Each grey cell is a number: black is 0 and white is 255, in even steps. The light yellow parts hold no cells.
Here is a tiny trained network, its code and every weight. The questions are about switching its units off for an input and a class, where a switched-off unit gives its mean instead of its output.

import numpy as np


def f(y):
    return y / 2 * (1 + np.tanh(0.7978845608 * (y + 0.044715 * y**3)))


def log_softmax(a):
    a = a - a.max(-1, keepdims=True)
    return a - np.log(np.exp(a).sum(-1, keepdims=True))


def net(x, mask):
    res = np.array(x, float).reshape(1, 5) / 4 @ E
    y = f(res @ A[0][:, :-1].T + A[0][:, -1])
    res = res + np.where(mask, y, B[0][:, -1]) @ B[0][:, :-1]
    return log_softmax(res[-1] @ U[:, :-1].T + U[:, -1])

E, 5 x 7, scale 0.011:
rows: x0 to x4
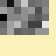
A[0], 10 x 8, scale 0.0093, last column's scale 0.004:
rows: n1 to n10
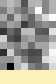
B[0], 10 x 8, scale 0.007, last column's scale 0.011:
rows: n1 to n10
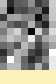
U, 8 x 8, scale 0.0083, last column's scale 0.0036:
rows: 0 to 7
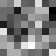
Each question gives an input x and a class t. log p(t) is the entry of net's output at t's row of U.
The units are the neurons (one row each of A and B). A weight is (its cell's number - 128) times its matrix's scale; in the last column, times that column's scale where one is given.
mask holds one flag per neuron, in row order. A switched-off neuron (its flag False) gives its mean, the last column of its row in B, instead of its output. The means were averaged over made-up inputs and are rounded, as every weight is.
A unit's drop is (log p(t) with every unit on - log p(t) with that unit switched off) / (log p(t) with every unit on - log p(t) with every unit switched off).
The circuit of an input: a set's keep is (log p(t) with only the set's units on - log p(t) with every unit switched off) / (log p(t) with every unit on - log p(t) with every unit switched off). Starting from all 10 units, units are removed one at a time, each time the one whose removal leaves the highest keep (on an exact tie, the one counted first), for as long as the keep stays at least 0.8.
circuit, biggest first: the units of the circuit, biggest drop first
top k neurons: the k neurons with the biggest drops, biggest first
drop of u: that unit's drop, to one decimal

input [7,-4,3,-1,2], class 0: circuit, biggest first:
(n10; n5; n8)
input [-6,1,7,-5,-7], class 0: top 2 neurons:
(n5; n3)
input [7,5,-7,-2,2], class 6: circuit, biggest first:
(n6)
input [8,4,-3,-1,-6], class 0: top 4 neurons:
(n10; n5; n8; n9)
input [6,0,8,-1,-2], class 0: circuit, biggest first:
(n5; n10; n3)
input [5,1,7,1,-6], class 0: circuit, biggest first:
(n5; n10; n3)
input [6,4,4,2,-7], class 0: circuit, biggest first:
(n10; n5; n8)
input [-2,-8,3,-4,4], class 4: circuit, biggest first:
(n2; n9)
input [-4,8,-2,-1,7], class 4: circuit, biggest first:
(n1; n9)
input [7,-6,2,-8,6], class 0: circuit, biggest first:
(n5; n10)
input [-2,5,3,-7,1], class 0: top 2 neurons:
(n5; n4)
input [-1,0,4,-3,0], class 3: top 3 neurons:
(n9; n10; n6)
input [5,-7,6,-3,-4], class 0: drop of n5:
0.2
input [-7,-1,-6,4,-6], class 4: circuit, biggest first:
(n1)
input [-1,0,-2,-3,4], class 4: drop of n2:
0.1
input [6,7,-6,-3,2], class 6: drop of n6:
0.2
